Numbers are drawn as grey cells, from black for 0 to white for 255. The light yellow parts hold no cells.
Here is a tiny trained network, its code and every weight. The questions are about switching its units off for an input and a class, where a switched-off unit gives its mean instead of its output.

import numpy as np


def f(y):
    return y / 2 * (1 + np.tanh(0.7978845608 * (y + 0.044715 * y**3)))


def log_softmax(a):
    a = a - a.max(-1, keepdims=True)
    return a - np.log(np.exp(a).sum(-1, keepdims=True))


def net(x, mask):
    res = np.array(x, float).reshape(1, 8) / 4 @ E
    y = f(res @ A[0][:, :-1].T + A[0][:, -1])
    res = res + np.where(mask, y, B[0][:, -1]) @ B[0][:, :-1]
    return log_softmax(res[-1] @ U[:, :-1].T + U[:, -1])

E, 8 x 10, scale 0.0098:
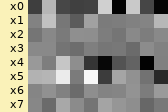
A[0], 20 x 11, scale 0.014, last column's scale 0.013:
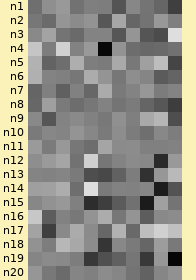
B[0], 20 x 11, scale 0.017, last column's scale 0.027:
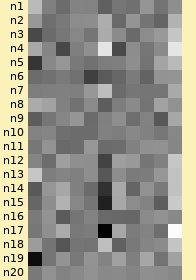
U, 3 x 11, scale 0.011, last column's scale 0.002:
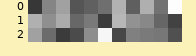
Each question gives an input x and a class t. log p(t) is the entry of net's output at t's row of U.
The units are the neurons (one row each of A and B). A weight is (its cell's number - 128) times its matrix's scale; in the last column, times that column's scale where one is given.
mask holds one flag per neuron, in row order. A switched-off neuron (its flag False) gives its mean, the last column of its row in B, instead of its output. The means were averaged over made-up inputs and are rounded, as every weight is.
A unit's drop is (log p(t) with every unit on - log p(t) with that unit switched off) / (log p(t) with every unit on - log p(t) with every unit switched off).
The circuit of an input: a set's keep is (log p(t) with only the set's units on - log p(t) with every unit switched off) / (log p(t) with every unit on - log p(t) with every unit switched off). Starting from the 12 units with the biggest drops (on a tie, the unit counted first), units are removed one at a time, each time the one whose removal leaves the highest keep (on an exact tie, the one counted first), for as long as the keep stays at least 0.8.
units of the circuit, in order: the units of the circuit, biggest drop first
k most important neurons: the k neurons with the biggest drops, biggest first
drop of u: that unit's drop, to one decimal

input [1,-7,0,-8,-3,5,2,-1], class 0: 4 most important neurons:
(n17, n13, n14, n15)
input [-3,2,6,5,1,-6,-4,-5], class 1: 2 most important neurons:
(n3, n19)
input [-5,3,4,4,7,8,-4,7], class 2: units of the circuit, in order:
(n4)
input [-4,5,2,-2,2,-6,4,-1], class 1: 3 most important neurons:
(n3, n17, n19)
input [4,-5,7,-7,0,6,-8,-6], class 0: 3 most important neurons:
(n3, n17, n13)
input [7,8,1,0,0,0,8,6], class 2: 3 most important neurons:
(n17, n14, n15)
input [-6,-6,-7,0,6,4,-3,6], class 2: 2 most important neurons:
(n4, n18)
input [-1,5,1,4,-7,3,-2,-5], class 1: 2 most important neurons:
(n3, n19)
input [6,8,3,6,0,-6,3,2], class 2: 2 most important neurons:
(n17, n14)
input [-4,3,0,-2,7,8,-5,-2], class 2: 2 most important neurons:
(n4, n18)
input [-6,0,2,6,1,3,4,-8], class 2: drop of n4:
0.8
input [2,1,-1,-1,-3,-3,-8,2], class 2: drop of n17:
0.5
